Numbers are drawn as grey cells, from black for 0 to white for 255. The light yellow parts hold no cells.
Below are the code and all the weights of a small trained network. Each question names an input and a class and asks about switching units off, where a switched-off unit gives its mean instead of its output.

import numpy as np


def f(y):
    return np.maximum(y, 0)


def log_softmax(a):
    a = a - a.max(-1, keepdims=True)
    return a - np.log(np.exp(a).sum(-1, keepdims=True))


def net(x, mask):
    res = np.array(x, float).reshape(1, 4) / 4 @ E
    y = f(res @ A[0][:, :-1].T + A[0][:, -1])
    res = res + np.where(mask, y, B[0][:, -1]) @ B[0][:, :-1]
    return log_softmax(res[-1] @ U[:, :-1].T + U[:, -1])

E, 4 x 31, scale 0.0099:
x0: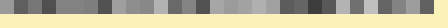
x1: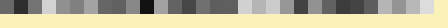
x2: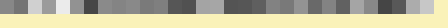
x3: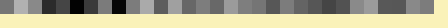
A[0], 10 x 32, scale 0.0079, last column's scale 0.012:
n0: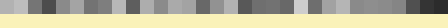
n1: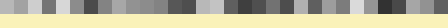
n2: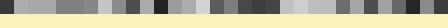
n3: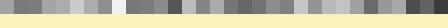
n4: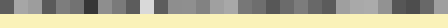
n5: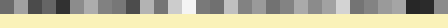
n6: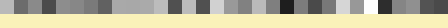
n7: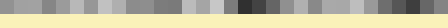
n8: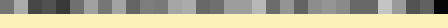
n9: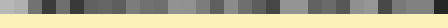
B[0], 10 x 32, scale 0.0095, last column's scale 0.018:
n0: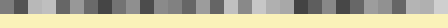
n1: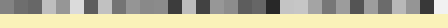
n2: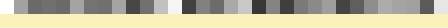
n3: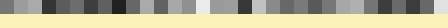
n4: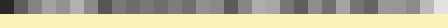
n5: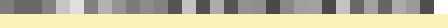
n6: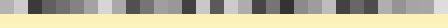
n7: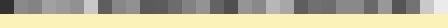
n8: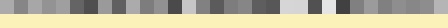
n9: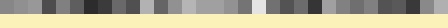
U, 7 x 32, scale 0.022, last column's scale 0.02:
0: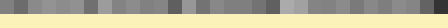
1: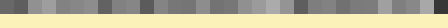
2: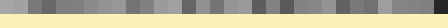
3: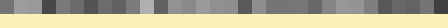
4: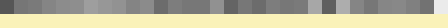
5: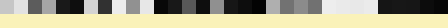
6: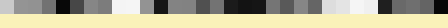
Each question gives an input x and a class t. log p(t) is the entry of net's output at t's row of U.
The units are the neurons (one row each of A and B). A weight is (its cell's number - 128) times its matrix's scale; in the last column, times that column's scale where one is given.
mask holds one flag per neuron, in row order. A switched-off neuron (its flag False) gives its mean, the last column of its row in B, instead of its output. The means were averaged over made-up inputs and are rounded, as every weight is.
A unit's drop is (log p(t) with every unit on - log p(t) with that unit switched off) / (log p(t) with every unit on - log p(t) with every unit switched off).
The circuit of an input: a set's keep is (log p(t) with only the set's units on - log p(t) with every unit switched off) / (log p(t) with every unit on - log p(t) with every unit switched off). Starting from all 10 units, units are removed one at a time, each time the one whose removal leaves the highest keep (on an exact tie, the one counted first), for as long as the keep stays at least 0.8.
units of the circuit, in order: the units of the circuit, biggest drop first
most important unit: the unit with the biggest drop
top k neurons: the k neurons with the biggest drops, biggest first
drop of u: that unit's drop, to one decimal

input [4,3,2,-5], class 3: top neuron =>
n2
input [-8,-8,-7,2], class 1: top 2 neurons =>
n0; n4
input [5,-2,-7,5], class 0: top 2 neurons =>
n5; n8
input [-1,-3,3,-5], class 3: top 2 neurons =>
n3; n5
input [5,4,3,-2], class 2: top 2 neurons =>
n7; n4
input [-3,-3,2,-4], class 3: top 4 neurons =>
n3; n6; n5; n4
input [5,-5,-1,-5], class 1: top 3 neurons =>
n0; n7; n2
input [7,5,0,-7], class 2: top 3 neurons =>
n6; n9; n7
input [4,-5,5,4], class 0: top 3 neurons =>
n1; n2; n3
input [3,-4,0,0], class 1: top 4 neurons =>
n0; n2; n4; n7
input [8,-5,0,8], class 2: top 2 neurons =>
n6; n3
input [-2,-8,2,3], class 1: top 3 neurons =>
n0; n4; n7
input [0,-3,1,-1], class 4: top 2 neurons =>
n8; n9
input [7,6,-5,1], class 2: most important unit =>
n7
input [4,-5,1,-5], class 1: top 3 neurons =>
n0; n7; n2
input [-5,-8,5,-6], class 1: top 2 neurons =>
n7; n0
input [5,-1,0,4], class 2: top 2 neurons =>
n6; n3
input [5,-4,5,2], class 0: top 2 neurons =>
n1; n2
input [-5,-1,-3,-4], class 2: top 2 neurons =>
n2; n1
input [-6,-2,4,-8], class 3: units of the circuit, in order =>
n3
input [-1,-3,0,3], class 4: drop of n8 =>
0.3
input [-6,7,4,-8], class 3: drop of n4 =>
0.1
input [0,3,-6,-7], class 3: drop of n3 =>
0.9
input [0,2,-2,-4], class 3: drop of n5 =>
0.2
